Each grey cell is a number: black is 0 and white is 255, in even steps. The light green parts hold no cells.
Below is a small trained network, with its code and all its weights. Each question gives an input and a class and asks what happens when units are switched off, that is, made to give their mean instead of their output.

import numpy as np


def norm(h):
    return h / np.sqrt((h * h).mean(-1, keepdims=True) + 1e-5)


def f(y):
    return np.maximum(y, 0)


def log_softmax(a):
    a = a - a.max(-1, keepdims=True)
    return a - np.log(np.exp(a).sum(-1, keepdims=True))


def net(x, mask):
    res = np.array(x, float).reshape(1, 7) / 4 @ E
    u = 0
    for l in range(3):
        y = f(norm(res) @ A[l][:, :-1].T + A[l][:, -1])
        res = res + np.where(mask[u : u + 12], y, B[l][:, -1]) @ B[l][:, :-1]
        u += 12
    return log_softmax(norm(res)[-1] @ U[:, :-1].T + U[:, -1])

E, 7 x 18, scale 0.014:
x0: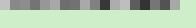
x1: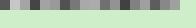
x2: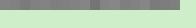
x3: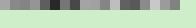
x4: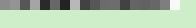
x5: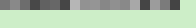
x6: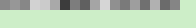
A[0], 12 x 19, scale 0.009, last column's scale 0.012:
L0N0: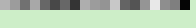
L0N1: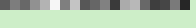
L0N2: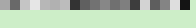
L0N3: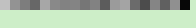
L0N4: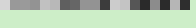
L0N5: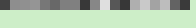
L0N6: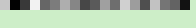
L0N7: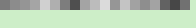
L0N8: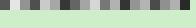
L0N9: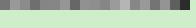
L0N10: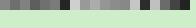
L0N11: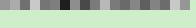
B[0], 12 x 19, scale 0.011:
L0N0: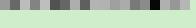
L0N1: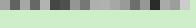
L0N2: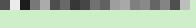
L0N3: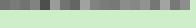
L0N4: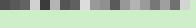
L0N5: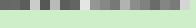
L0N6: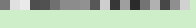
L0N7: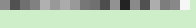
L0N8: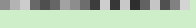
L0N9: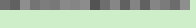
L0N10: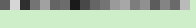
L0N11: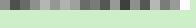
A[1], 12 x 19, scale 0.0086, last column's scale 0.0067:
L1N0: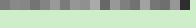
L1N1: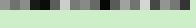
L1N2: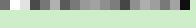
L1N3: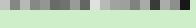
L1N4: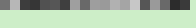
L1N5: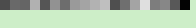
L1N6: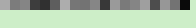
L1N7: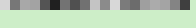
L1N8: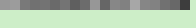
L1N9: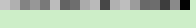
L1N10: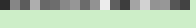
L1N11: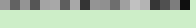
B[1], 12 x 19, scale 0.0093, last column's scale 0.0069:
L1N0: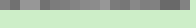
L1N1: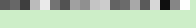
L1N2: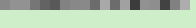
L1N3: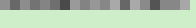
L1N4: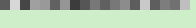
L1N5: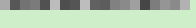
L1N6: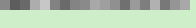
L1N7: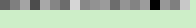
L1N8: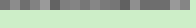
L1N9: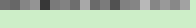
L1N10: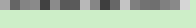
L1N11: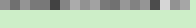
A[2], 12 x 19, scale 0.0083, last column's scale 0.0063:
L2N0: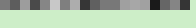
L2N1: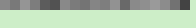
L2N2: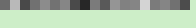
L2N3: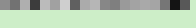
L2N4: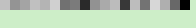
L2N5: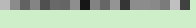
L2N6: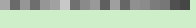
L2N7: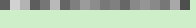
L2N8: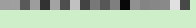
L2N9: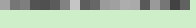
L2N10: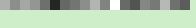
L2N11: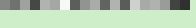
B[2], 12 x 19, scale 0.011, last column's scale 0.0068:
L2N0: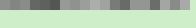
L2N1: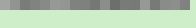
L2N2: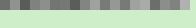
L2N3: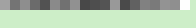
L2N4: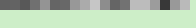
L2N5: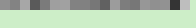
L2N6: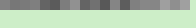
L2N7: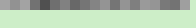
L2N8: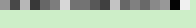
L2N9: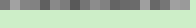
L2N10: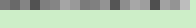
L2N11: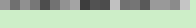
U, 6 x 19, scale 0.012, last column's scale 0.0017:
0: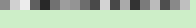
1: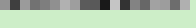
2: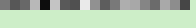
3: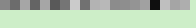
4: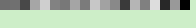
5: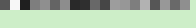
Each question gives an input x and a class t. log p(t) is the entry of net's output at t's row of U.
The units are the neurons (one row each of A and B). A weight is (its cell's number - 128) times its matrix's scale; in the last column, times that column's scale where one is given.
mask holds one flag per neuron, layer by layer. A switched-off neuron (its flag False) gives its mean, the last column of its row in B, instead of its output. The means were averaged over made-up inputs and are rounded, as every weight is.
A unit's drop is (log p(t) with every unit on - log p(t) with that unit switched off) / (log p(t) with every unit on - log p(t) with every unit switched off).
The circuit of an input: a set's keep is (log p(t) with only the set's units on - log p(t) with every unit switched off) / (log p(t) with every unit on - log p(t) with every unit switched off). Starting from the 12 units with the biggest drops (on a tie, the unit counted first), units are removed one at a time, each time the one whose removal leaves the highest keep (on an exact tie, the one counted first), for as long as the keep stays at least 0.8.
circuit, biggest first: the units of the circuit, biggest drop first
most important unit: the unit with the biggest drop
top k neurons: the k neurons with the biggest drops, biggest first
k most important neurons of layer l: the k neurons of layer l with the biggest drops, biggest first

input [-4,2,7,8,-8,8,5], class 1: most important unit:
L0N7
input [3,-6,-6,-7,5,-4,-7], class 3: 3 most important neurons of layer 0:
(L0N1 L0N8 L0N7)
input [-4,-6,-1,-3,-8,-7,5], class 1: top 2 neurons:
(L0N7 L0N8)
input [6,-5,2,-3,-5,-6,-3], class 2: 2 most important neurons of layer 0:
(L0N4 L0N8)
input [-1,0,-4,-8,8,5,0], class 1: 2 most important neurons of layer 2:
(L2N8 L2N5)
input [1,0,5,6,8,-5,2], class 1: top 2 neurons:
(L0N11 L2N8)
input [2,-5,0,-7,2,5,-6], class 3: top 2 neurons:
(L0N1 L0N8)
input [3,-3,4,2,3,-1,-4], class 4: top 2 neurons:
(L1N1 L0N8)
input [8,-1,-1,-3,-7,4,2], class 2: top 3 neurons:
(L0N4 L0N11 L1N9)
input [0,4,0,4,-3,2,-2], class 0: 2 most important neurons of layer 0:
(L0N8 L0N1)
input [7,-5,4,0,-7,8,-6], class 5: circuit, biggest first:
(L1N4 L0N10)
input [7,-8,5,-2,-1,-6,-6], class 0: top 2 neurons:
(L0N6 L0N5)
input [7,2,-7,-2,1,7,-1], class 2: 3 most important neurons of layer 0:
(L0N4 L0N2 L0N3)
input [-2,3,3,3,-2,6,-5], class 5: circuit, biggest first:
(L1N4)
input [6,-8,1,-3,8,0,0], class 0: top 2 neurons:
(L0N6 L0N7)
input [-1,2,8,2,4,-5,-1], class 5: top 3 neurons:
(L0N2 L0N7 L2N2)
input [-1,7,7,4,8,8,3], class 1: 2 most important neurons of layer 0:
(L0N11 L0N6)
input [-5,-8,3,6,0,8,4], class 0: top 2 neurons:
(L0N6 L0N2)
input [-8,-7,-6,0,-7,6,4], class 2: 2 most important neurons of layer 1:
(L1N10 L1N5)
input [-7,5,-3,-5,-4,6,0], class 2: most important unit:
L0N5
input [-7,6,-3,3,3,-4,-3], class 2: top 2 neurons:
(L0N5 L0N6)
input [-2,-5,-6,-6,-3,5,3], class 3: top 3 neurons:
(L0N1 L0N8 L0N2)
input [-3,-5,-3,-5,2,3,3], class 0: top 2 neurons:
(L0N6 L0N0)
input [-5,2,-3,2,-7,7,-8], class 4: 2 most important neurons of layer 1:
(L1N1 L1N6)
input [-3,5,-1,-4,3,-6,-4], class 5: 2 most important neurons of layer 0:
(L0N2 L0N6)
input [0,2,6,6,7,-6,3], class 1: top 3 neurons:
(L0N11 L2N8 L0N1)
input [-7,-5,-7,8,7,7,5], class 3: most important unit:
L0N0
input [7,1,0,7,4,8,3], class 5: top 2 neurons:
(L0N10 L1N4)
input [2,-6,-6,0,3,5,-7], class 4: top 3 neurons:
(L1N1 L0N8 L1N6)
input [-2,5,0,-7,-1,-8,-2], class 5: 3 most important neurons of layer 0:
(L0N2 L0N0 L0N8)
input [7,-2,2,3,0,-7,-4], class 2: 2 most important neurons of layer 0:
(L0N4 L0N10)
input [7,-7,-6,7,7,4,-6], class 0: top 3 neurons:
(L0N7 L0N6 L0N5)
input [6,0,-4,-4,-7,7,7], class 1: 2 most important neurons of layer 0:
(L0N7 L0N2)
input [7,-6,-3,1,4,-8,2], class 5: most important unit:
L0N2
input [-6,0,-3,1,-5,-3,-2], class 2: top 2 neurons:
(L0N5 L0N11)
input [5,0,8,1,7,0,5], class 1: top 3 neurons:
(L0N11 L2N8 L1N1)
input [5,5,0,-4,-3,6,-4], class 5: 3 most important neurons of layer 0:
(L0N6 L0N10 L0N5)
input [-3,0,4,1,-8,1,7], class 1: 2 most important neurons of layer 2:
(L2N11 L2N3)
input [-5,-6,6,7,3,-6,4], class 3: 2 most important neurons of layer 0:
(L0N0 L0N8)
